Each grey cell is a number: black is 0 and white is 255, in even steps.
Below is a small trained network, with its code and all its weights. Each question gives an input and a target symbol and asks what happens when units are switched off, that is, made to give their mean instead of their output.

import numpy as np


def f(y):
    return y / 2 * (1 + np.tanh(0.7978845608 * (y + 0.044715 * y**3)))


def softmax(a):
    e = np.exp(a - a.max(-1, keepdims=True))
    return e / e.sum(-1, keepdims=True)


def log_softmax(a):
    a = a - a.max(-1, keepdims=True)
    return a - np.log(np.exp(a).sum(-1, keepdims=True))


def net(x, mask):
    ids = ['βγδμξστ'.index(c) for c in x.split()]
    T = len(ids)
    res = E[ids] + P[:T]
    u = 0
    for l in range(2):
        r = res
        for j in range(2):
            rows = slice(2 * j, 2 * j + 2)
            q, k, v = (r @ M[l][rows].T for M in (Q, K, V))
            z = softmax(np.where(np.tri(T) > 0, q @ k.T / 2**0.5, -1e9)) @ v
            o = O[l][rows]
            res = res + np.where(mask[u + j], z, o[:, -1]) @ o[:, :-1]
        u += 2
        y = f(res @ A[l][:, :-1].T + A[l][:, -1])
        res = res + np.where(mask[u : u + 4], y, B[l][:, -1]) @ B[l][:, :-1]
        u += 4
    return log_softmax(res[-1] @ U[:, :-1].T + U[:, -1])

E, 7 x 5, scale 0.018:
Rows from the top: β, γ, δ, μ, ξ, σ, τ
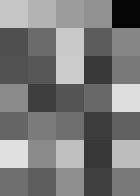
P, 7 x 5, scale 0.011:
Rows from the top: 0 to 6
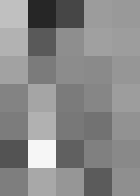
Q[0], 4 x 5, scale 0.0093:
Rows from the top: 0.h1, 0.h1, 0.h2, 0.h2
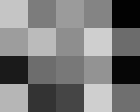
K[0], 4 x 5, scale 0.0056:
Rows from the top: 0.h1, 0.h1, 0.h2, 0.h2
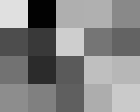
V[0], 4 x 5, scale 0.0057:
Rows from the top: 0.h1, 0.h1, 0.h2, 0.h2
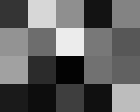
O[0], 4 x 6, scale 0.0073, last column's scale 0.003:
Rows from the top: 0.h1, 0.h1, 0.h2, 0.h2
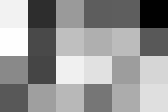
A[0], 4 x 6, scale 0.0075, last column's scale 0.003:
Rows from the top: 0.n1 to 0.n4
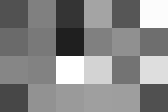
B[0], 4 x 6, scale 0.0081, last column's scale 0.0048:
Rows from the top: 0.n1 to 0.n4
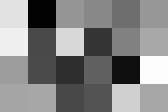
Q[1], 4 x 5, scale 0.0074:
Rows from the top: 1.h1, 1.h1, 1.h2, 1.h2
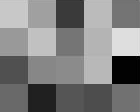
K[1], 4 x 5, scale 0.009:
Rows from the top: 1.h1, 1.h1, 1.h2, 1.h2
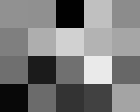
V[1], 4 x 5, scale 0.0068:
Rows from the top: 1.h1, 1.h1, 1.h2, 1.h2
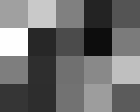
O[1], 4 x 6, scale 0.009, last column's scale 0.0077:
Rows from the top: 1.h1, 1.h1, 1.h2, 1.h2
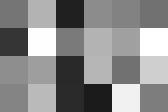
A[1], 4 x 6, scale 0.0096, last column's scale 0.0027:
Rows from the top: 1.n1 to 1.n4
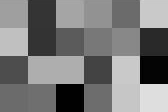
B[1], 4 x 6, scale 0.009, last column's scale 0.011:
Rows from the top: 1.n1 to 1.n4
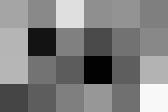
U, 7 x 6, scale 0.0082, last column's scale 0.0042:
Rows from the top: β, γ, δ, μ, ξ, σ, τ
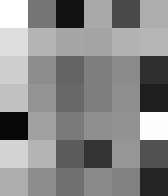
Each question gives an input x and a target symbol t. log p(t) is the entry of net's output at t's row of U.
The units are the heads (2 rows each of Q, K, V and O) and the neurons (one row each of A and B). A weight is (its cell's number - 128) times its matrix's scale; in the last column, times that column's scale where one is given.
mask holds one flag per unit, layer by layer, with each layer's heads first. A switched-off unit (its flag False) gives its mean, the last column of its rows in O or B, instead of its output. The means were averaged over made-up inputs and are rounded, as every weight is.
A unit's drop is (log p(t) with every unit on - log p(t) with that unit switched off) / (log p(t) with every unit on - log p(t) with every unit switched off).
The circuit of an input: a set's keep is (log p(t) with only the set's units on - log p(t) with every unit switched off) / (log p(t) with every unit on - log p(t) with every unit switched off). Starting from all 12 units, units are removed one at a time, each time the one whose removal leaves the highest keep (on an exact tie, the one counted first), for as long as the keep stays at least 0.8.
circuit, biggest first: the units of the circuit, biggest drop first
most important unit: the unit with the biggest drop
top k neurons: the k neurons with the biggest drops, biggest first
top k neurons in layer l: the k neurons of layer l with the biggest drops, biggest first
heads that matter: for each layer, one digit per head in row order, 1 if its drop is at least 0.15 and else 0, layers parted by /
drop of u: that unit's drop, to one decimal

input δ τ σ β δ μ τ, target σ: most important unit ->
1.n3
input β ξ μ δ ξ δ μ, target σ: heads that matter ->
01 / 01
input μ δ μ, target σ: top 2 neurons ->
[1.n3 0.n2]
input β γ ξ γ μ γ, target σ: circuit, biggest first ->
[1.n3 1.n4]
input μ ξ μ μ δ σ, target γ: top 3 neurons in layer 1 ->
[1.n1 1.n4 1.n3]
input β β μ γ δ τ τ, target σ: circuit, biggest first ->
[1.h2 1.n3]
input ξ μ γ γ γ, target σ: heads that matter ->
01 / 01
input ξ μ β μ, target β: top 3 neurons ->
[0.n2 0.n3 1.n2]
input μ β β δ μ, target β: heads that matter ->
11 / 00
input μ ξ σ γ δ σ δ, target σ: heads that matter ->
01 / 00
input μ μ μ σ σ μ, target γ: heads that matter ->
01 / 01
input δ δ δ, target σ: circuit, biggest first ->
[1.n3 1.h2]
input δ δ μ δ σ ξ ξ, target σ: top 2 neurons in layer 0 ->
[0.n3 0.n4]
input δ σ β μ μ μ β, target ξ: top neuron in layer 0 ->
[0.n2]
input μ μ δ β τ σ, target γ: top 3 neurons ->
[0.n3 1.n1 1.n3]
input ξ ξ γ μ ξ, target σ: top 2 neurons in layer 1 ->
[1.n3 1.n4]
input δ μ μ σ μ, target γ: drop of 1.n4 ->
0.2
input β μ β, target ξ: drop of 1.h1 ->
0.9
